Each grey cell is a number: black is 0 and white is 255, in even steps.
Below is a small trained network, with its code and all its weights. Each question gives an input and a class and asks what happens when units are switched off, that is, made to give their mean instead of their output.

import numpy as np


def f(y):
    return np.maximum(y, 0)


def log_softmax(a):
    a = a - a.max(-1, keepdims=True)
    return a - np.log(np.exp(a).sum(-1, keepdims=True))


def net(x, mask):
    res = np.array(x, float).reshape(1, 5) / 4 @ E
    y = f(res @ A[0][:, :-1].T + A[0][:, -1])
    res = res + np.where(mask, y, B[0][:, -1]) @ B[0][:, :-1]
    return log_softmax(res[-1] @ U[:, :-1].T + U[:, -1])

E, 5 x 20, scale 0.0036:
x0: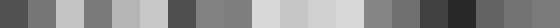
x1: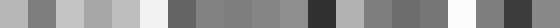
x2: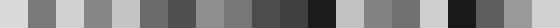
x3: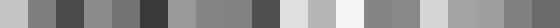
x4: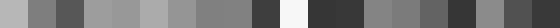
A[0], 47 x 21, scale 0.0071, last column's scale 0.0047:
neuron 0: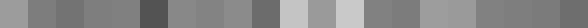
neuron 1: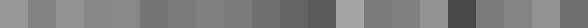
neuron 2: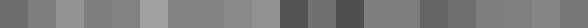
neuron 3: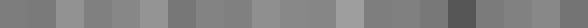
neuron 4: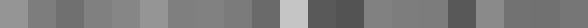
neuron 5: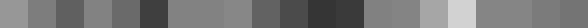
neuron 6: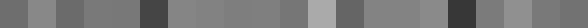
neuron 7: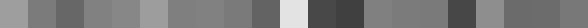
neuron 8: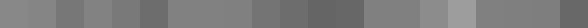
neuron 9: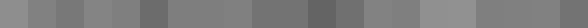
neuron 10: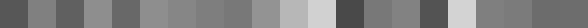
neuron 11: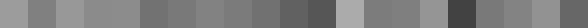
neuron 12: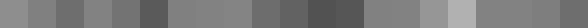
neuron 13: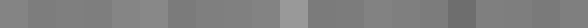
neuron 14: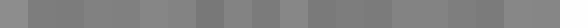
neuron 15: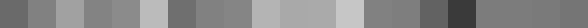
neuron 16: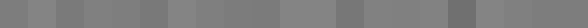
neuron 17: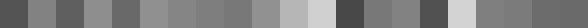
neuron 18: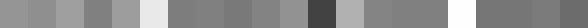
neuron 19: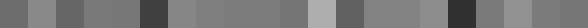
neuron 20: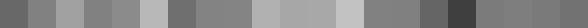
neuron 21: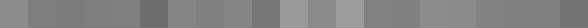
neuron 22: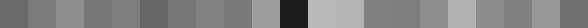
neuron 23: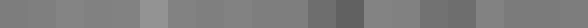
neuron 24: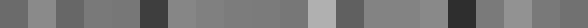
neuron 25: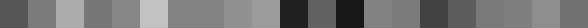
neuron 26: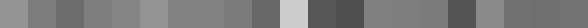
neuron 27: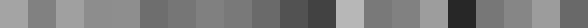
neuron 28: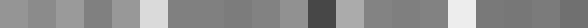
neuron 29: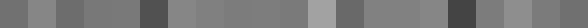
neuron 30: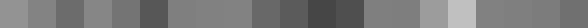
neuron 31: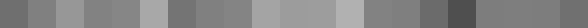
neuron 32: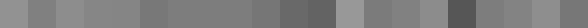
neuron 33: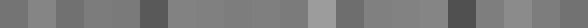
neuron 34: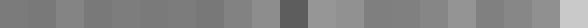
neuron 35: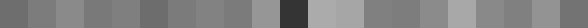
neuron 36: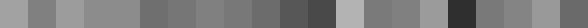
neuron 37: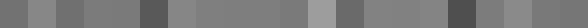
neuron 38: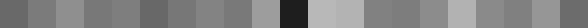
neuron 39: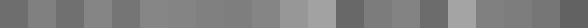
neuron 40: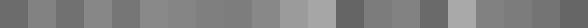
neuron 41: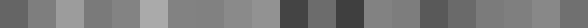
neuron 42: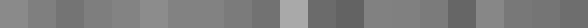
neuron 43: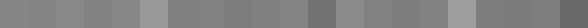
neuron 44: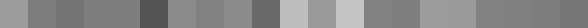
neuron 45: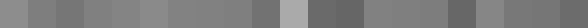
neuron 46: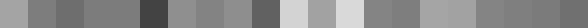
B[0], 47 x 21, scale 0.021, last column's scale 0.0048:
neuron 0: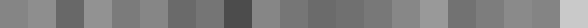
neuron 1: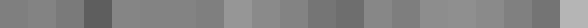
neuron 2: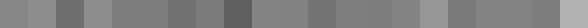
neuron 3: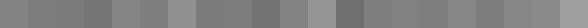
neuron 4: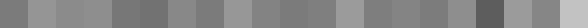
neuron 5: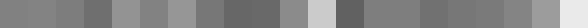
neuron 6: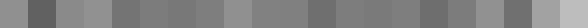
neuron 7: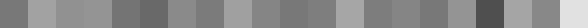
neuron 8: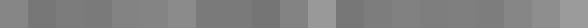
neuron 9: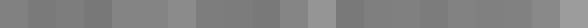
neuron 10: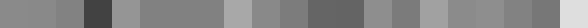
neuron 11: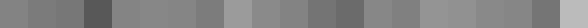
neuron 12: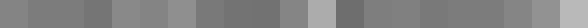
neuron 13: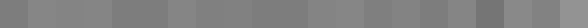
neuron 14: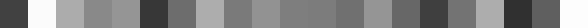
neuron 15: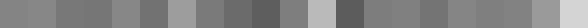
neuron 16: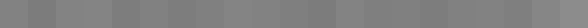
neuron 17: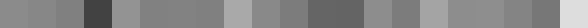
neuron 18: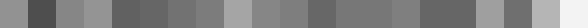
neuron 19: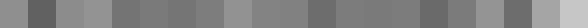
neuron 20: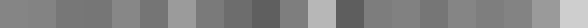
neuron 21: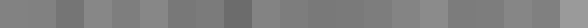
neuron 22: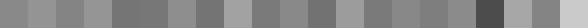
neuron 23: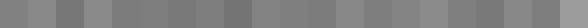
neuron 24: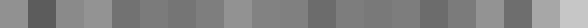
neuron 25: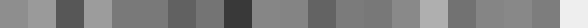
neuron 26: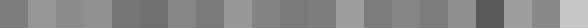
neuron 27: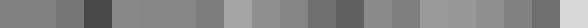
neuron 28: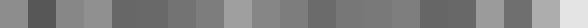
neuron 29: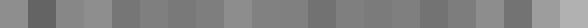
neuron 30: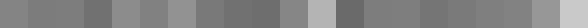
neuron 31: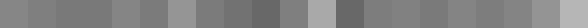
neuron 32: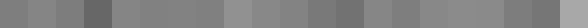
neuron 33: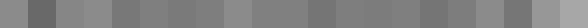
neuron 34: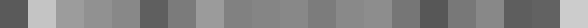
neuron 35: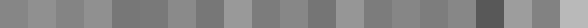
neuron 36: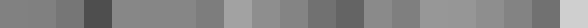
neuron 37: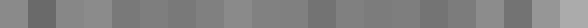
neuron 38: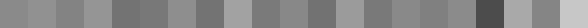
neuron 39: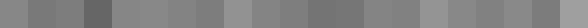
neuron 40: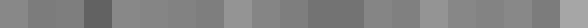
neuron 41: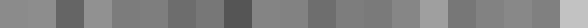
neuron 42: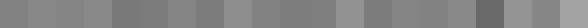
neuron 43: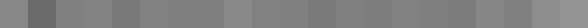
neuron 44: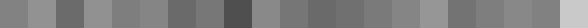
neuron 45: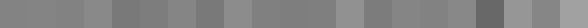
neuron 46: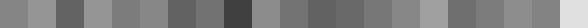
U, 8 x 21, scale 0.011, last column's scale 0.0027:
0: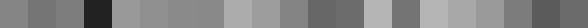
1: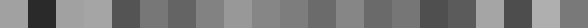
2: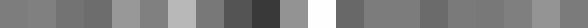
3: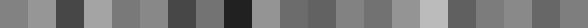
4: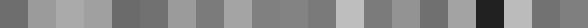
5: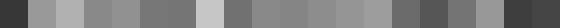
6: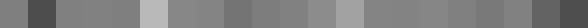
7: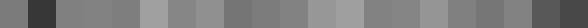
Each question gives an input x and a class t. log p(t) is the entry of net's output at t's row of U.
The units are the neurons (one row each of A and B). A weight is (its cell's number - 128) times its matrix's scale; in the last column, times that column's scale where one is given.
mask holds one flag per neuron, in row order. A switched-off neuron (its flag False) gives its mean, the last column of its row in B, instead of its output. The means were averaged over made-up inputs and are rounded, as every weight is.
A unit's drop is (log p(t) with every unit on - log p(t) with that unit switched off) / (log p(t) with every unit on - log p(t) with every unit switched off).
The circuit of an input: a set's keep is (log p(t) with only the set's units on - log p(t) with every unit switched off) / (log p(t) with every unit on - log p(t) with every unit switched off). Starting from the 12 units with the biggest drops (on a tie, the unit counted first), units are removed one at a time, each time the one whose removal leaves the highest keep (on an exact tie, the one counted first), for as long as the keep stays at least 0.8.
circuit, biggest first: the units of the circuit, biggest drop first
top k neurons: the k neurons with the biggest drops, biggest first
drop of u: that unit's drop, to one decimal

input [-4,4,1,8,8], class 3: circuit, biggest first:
neuron 46
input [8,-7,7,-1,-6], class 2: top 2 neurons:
neuron 15; neuron 20
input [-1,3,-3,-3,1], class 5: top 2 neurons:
neuron 46; neuron 27
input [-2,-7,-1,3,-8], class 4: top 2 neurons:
neuron 22; neuron 38
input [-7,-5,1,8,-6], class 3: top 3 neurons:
neuron 46; neuron 44; neuron 0
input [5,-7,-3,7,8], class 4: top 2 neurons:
neuron 7; neuron 26
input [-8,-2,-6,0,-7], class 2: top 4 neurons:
neuron 5; neuron 30; neuron 12; neuron 7
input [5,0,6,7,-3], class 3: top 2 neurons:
neuron 46; neuron 0
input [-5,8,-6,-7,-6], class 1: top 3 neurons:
neuron 18; neuron 28; neuron 46
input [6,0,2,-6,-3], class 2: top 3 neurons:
neuron 15; neuron 20; neuron 46
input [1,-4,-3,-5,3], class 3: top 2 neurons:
neuron 25; neuron 18
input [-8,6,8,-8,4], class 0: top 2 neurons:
neuron 27; neuron 36
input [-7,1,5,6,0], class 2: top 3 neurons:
neuron 5; neuron 30; neuron 25
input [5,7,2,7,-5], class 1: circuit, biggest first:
neuron 18
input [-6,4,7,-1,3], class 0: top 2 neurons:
neuron 27; neuron 36
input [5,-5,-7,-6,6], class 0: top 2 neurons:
neuron 17; neuron 10
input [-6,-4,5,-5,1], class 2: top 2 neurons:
neuron 5; neuron 30
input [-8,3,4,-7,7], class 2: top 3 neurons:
neuron 5; neuron 30; neuron 12
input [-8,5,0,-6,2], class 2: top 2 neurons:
neuron 5; neuron 30
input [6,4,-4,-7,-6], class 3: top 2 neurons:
neuron 25; neuron 41
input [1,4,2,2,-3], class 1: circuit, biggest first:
neuron 18
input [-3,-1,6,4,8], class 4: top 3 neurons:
neuron 7; neuron 26; neuron 4
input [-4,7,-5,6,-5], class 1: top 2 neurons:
neuron 18; neuron 28
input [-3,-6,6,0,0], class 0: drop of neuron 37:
-0.1
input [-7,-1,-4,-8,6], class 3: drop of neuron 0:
-0.1
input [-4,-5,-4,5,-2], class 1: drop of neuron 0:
-0.1
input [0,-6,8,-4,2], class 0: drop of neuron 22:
0.0
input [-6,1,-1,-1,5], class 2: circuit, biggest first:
neuron 5
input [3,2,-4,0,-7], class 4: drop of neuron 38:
0.1
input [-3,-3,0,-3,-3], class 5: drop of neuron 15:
0.2
